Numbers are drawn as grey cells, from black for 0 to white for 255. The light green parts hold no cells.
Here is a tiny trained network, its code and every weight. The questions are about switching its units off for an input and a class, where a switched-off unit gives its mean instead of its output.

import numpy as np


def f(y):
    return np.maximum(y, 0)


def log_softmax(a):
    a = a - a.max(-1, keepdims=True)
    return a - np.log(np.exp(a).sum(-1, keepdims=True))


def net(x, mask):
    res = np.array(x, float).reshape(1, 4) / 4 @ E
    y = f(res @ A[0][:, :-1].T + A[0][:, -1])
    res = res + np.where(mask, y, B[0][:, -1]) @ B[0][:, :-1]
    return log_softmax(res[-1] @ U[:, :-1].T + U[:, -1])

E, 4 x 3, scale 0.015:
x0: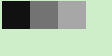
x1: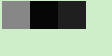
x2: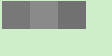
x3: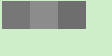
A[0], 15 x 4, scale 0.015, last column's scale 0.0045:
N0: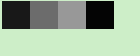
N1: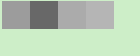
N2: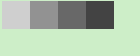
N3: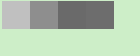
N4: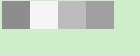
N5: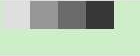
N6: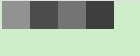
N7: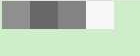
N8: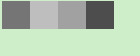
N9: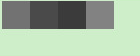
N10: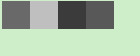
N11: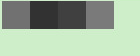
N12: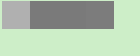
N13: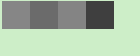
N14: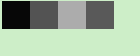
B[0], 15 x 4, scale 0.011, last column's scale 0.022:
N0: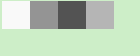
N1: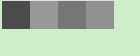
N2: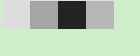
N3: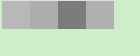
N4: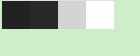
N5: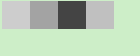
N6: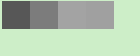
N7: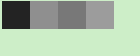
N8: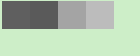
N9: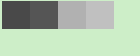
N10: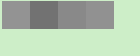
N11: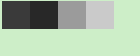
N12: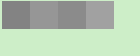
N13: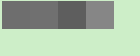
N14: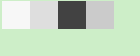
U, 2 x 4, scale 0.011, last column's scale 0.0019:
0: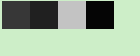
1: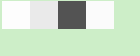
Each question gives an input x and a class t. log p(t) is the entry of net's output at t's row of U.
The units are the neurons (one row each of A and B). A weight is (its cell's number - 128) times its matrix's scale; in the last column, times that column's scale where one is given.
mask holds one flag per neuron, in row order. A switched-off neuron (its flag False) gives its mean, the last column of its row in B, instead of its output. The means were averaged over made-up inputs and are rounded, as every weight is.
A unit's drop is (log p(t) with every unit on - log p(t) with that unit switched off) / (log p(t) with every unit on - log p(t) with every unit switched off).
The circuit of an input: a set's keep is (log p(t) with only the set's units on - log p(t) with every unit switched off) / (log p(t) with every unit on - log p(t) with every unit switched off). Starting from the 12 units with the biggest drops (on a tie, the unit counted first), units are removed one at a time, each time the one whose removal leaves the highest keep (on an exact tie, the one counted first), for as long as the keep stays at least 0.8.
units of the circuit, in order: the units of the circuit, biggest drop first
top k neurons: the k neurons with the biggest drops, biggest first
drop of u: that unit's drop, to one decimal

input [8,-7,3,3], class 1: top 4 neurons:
(N14, N0, N11, N9)
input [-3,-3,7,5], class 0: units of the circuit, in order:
(N14)
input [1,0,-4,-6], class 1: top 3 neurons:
(N4, N11, N9)
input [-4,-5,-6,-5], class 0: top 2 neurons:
(N4, N14)
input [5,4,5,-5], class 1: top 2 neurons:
(N14, N4)
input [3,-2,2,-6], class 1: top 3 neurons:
(N11, N14, N9)
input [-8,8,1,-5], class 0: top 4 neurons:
(N11, N9, N14, N6)
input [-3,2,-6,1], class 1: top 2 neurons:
(N4, N8)
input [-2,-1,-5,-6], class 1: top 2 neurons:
(N4, N11)
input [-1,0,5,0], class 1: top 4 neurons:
(N4, N11, N9, N8)
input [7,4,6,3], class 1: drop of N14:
0.6
